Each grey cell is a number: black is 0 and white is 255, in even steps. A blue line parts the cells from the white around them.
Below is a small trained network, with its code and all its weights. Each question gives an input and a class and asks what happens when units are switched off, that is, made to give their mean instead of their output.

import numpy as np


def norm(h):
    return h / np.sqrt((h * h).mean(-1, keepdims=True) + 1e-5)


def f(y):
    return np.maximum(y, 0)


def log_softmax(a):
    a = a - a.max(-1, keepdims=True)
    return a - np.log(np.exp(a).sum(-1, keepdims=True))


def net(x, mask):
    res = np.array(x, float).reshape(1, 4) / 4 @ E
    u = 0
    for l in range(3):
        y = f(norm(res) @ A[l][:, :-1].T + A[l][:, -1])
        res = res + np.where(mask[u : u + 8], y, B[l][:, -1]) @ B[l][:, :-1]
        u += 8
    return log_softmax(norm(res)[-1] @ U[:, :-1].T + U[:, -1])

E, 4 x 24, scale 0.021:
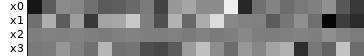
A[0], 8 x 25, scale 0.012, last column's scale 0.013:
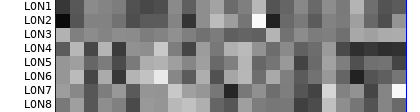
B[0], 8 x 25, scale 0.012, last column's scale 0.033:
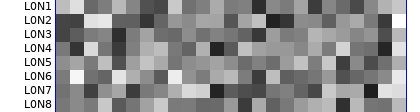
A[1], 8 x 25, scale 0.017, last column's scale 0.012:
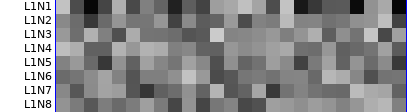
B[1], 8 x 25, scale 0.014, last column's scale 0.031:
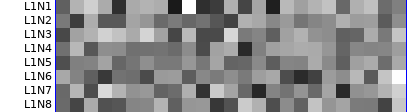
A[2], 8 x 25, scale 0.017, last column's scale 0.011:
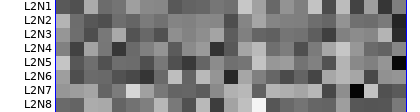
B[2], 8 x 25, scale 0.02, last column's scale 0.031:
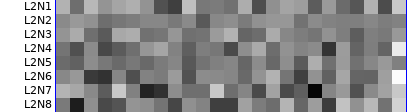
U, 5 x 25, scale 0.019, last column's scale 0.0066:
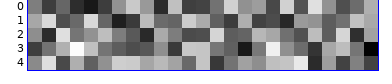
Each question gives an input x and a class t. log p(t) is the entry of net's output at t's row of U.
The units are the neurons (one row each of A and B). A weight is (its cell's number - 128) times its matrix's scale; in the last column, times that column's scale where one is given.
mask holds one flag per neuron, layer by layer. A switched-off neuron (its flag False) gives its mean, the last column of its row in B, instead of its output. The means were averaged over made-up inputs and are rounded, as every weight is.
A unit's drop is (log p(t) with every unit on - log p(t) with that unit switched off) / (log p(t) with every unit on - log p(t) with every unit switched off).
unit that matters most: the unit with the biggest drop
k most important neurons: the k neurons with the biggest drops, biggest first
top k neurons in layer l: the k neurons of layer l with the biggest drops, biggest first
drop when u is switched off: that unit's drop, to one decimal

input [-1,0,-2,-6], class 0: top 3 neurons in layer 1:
(L1N7, L1N3, L1N6)
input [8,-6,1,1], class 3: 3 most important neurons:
(L0N7, L1N7, L0N2)
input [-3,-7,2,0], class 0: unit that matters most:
L0N2
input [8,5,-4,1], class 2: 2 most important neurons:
(L0N7, L2N1)
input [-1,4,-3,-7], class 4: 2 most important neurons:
(L0N6, L0N2)
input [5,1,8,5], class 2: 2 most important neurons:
(L0N7, L2N8)
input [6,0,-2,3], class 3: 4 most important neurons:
(L0N7, L1N7, L0N1, L1N8)
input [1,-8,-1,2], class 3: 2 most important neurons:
(L0N7, L1N7)
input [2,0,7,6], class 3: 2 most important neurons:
(L0N7, L0N4)
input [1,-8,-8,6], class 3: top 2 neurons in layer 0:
(L0N7, L0N4)
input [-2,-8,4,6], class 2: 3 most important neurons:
(L0N2, L0N7, L1N8)
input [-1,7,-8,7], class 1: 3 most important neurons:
(L0N6, L0N2, L2N7)
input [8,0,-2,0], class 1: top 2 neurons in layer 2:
(L2N6, L2N4)
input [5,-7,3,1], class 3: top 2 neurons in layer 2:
(L2N6, L2N7)
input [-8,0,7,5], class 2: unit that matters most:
L1N8
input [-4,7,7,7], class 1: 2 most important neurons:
(L0N6, L2N7)
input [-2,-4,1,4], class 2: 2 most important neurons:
(L0N2, L0N7)
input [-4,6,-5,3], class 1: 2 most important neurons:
(L0N6, L2N7)
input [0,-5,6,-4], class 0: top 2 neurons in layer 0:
(L0N2, L0N6)
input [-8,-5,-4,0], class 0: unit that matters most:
L1N3
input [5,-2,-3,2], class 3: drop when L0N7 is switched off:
0.8
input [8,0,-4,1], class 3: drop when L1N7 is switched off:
0.6
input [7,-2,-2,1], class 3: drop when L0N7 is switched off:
0.8
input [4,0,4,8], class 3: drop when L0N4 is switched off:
0.2
